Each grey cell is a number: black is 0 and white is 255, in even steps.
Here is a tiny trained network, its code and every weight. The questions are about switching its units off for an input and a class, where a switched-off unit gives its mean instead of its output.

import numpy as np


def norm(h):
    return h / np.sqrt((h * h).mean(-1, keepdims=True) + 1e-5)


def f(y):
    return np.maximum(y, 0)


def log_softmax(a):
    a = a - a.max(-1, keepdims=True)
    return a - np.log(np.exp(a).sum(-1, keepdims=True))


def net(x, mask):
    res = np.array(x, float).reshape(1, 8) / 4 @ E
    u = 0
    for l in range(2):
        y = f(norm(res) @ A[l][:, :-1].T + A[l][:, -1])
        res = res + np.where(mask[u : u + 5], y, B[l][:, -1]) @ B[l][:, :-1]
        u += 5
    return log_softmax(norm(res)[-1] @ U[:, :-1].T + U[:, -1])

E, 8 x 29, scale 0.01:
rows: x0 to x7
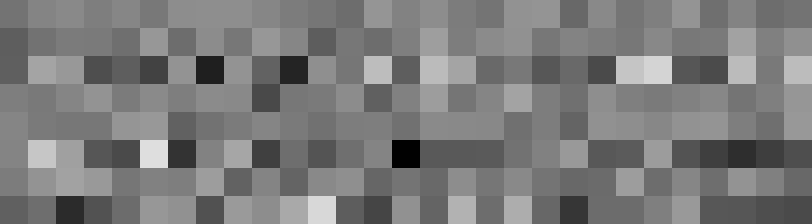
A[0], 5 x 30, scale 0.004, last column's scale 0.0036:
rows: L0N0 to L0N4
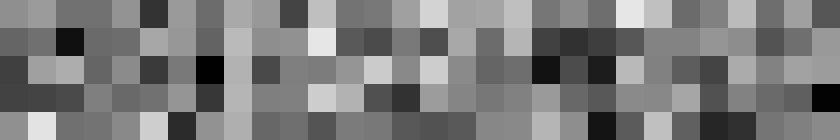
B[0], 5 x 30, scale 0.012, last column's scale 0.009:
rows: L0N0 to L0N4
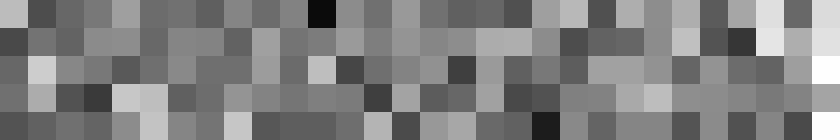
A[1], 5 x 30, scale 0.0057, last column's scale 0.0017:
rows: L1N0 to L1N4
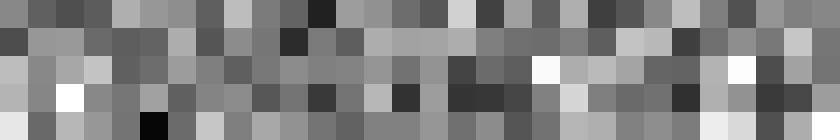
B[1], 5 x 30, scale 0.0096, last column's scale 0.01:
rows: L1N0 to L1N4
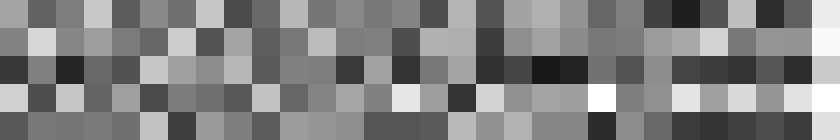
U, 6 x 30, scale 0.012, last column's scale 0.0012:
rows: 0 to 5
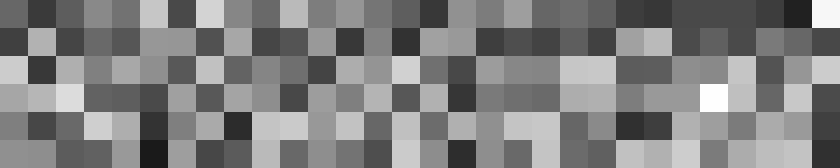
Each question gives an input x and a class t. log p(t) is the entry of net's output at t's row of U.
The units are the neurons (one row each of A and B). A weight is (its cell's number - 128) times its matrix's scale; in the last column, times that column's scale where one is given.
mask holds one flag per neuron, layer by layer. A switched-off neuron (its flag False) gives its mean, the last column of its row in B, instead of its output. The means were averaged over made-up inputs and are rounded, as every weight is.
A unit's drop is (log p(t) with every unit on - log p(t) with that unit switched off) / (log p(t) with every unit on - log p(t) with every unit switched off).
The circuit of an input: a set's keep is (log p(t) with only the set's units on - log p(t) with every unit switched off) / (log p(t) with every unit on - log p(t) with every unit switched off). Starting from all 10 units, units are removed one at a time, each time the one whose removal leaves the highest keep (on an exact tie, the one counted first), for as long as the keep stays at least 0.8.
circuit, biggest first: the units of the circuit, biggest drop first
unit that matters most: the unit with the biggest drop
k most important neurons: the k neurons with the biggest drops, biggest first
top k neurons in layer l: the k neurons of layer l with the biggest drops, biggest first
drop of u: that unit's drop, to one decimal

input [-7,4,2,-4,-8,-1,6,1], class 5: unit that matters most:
L0N4
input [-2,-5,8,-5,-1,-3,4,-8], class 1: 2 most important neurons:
[L1N2 L0N4]
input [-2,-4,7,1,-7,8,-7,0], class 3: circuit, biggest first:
[L1N3 L0N1]
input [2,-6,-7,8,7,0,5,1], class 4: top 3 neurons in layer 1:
[L1N2 L1N4 L1N0]
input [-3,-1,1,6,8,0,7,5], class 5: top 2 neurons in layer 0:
[L0N4 L0N1]
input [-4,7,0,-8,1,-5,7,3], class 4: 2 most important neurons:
[L0N2 L1N3]
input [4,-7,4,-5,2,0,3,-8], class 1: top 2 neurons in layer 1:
[L1N2 L1N4]
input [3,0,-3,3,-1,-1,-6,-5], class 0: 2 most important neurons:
[L0N4 L1N2]
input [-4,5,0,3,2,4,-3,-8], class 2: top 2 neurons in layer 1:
[L1N3 L1N0]
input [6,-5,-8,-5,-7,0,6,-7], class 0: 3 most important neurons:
[L0N4 L1N2 L1N4]
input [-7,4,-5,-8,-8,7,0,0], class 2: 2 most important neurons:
[L1N3 L0N1]
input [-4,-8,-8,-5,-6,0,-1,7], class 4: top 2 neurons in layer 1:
[L1N2 L1N4]
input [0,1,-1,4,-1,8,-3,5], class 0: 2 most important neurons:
[L1N0 L0N2]
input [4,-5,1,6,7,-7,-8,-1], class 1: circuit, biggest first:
[L1N3]
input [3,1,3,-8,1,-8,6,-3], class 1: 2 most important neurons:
[L0N1 L1N2]
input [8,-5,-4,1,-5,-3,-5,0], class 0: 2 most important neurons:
[L0N1 L1N3]
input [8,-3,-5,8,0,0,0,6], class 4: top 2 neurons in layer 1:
[L1N2 L1N4]
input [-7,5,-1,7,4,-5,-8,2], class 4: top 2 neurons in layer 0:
[L0N2 L0N4]
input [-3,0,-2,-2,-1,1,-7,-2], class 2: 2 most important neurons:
[L0N1 L0N2]
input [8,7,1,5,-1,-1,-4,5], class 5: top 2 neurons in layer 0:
[L0N4 L0N3]
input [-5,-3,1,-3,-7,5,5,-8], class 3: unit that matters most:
L0N0
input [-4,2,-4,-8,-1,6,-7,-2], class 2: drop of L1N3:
0.8
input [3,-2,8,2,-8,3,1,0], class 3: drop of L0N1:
0.2
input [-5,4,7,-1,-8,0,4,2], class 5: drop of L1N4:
0.1
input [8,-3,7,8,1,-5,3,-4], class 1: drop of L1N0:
0.0
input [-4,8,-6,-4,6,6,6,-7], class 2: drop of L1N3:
0.4
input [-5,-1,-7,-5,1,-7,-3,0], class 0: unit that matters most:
L0N1
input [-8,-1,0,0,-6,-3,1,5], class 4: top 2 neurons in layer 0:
[L0N2 L0N1]
